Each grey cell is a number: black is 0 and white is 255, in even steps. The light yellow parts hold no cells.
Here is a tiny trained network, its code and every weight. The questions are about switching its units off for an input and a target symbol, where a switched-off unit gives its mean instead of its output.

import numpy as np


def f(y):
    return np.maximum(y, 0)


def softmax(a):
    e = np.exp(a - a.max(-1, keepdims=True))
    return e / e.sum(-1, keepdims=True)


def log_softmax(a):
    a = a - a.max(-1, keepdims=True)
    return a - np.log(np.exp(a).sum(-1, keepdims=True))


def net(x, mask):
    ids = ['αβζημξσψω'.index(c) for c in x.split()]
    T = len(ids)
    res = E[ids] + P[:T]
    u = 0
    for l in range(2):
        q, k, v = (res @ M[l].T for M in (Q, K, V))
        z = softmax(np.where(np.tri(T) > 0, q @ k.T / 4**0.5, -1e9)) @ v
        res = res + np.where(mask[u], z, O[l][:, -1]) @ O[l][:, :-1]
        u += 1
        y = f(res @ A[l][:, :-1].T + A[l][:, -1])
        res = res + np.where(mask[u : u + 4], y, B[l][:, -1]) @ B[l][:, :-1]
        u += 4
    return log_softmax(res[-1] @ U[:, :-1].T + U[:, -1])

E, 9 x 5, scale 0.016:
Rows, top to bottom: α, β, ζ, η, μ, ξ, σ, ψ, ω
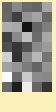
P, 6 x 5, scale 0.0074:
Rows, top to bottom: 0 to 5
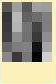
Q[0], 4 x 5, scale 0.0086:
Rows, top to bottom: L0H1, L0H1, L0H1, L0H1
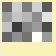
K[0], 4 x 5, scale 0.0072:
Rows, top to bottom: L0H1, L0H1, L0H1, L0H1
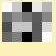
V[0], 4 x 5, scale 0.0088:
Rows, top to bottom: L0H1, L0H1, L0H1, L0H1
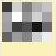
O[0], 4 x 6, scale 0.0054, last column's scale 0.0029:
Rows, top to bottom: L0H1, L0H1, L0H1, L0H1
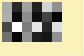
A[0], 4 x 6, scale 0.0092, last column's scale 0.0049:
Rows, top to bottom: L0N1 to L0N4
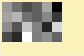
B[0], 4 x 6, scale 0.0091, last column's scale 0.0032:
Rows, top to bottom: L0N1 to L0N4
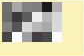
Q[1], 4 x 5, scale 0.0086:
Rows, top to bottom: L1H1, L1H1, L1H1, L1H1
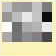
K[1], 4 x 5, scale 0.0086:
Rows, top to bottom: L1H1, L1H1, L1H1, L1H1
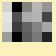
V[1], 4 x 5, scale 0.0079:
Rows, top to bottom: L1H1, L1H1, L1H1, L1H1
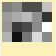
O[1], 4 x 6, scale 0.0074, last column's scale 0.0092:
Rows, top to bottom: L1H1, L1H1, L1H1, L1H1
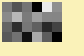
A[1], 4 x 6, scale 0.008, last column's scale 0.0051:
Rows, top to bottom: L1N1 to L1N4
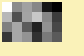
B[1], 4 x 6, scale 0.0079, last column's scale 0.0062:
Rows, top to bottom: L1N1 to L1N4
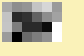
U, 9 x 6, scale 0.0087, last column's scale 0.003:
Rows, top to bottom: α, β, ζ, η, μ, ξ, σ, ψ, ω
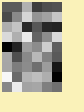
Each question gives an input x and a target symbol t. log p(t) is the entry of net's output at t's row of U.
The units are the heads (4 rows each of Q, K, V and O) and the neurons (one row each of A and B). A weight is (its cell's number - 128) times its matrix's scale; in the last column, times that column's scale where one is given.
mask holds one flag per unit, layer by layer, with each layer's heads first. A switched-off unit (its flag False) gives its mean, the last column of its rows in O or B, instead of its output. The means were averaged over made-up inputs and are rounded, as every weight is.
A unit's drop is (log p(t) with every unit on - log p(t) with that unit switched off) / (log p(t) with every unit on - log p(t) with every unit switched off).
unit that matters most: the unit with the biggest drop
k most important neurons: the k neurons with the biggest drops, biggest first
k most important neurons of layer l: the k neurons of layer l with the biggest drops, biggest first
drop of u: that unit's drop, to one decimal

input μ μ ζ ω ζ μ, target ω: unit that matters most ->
L1N4
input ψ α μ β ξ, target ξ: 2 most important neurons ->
[L0N3; L1N2]
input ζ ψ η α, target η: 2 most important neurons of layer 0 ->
[L0N4; L0N2]
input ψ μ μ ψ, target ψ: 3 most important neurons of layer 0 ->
[L0N3; L0N4; L0N2]
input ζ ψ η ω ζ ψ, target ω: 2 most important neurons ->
[L1N4; L0N3]
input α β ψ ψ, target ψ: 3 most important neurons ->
[L0N3; L1N1; L1N2]
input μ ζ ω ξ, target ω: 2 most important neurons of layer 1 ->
[L1N4; L1N3]
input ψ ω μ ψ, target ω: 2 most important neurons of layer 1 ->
[L1N4; L1N3]
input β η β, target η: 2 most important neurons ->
[L0N4; L0N2]
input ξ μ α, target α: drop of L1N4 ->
0.1
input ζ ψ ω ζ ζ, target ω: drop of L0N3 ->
0.0
